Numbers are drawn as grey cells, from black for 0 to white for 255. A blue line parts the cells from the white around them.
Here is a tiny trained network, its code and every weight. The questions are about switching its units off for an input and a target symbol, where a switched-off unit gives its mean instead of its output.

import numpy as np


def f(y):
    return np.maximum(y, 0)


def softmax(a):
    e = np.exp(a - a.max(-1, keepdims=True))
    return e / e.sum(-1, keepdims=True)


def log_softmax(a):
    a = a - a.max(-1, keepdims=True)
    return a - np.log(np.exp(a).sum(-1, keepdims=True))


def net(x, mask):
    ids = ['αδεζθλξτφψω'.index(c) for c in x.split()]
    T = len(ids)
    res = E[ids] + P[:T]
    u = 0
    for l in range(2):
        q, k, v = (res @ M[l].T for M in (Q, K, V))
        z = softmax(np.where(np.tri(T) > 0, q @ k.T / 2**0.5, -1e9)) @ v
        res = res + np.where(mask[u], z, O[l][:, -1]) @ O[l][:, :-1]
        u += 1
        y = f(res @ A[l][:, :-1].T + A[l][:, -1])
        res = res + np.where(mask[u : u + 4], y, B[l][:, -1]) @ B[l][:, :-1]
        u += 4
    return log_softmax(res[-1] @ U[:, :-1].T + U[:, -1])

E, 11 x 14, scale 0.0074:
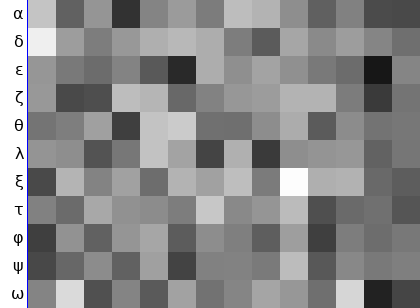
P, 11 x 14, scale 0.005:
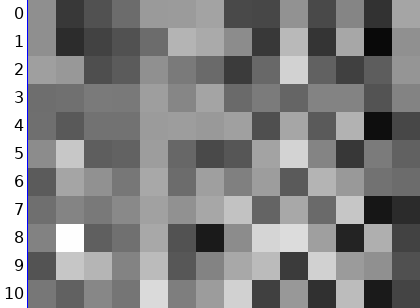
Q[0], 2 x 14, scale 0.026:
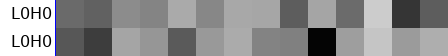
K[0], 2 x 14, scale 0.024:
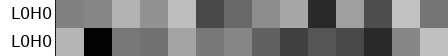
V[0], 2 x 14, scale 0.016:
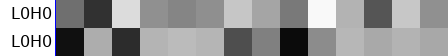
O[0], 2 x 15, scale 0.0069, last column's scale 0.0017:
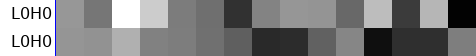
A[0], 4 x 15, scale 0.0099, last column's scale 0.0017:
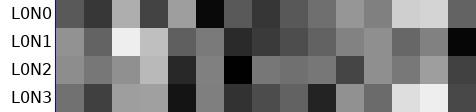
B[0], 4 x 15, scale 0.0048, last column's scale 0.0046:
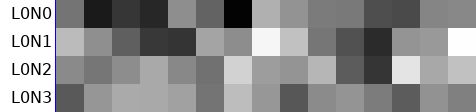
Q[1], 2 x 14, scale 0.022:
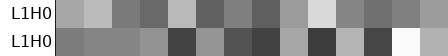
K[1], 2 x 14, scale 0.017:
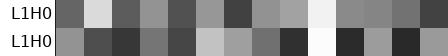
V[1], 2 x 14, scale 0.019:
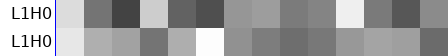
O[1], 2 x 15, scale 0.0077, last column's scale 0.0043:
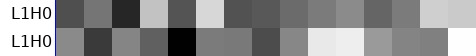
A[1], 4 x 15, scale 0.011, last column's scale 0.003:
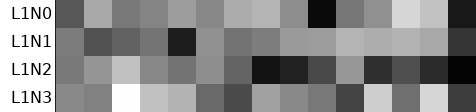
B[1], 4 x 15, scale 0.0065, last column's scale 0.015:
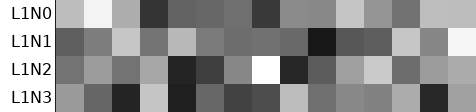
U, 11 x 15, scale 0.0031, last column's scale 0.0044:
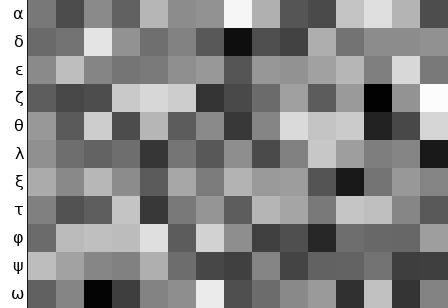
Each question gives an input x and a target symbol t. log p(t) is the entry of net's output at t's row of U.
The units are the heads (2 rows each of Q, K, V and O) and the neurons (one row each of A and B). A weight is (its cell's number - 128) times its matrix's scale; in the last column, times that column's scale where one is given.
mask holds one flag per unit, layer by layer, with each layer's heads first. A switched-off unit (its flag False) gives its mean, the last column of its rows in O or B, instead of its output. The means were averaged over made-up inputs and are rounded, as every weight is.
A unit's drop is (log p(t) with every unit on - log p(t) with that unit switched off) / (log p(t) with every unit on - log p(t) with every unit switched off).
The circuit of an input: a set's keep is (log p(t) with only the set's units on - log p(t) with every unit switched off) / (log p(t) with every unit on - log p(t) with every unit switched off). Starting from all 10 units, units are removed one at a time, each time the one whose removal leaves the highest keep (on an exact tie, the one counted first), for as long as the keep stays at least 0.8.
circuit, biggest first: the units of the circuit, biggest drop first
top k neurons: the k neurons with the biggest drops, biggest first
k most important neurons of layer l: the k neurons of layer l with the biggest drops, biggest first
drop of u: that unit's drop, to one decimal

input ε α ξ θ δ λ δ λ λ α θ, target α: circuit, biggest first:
L0H0
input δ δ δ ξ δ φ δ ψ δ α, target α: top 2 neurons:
L1N1, L1N0
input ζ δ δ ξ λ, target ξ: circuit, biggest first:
L0H0, L0N1
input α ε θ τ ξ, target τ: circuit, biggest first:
L0H0, L1N3
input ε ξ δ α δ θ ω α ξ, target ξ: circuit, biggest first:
L0H0, L0N1
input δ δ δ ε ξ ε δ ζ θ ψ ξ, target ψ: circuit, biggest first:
L1H0, L1N3, L0N0, L0H0
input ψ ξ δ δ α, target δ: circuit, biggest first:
L1H0, L1N1
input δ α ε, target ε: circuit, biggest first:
L1H0, L1N0, L0H0
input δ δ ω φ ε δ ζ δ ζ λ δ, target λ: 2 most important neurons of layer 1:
L1N2, L1N1
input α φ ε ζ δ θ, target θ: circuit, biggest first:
L1H0, L1N1
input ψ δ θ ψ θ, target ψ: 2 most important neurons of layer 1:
L1N3, L1N0
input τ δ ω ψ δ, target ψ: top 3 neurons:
L1N3, L0N0, L1N0
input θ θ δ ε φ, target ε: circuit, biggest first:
L1N0, L1H0, L0H0
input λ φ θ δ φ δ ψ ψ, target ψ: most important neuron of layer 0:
L0N0
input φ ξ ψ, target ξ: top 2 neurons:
L0N1, L0N2
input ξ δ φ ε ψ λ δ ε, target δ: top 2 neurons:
L1N1, L0N1
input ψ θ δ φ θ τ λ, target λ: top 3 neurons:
L1N2, L1N1, L0N2
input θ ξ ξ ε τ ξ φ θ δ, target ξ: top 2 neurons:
L0N1, L0N2
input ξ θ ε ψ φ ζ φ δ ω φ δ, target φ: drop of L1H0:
0.8
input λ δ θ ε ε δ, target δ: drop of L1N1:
0.9
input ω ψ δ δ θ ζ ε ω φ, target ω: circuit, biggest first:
L0H0
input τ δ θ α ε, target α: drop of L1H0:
0.1
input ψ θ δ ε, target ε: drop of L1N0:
0.8
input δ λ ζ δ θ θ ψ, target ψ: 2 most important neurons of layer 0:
L0N0, L0N2
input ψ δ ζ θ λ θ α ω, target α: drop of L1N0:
0.1
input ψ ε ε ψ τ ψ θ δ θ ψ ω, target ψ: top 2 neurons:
L1N3, L0N0
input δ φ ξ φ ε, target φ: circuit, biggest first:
L1H0
